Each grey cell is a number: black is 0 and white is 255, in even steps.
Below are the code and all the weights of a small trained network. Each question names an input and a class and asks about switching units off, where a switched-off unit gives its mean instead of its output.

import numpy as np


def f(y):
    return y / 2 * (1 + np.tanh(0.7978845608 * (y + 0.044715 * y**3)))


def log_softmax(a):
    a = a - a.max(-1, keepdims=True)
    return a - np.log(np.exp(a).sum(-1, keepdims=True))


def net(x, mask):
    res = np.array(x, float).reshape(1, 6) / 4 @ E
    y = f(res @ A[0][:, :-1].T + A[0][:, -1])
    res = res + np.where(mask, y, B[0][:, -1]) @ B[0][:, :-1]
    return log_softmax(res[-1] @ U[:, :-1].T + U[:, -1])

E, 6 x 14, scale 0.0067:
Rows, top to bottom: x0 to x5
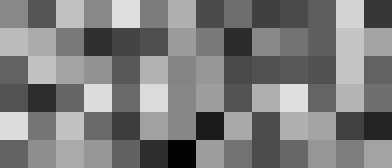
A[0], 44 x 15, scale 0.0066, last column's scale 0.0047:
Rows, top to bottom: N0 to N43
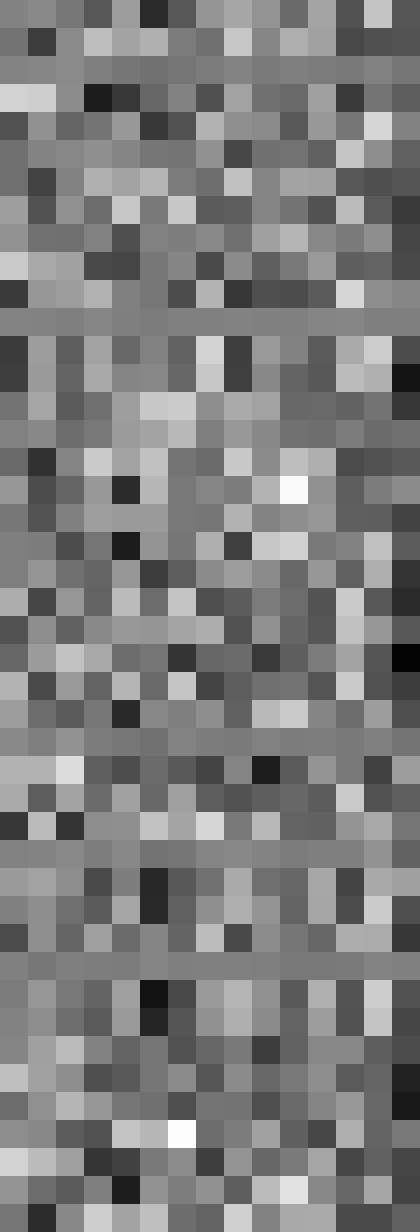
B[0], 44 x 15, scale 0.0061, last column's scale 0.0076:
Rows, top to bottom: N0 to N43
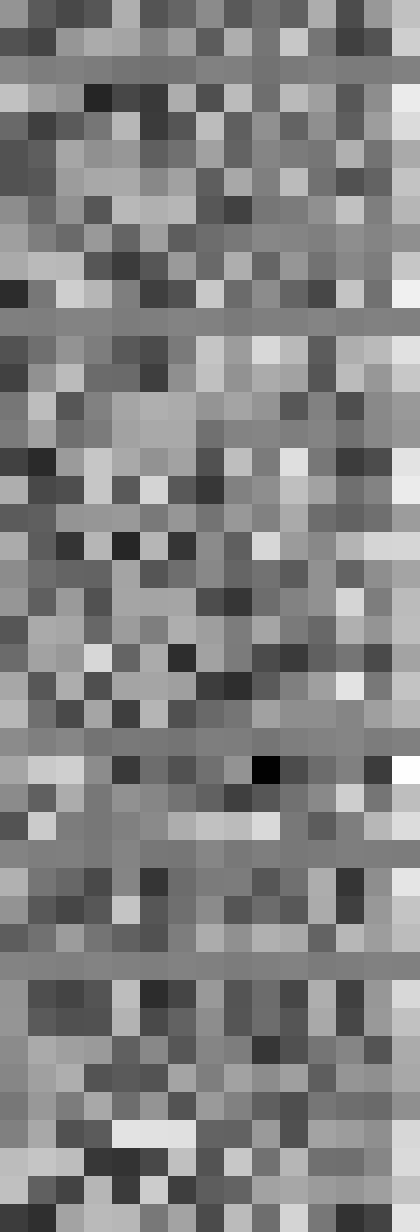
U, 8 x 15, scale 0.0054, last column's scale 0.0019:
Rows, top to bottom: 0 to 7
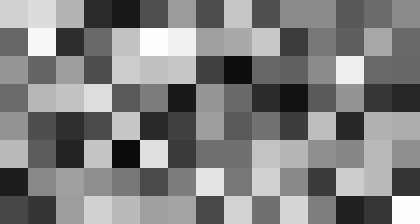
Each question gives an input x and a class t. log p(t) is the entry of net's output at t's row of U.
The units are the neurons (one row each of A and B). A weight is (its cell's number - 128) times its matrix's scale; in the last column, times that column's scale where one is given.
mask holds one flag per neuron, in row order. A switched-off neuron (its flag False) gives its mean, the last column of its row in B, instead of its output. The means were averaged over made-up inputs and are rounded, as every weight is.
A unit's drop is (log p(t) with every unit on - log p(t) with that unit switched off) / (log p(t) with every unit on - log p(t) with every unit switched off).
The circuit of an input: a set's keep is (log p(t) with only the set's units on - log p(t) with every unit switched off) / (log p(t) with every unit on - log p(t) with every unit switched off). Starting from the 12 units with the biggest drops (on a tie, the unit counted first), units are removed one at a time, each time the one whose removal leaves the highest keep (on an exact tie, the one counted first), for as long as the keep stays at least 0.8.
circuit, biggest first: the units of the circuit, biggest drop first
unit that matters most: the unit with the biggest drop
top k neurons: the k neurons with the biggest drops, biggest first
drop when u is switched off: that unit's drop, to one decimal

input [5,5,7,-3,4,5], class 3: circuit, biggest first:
(N23)
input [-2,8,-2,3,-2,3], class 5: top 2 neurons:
(N19 N42)
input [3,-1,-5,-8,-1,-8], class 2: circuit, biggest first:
(N40 N24)
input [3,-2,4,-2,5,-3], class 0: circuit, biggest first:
(N27 N41)
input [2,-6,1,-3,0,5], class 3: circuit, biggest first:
(N23 N27 N3)
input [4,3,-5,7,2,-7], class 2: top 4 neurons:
(N24 N40 N21 N7)
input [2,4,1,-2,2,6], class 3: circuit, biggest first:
(N23 N27)
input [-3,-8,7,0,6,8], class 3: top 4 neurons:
(N27 N23 N37 N39)
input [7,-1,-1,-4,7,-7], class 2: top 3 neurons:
(N24 N21 N40)
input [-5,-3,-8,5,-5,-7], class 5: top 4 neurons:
(N19 N42 N25 N17)
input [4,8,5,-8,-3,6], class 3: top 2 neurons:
(N27 N10)
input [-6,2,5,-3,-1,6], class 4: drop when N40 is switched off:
0.0
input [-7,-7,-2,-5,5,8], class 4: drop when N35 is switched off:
0.1
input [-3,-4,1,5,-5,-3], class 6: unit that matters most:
N29
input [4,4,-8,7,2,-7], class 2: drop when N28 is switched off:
0.1
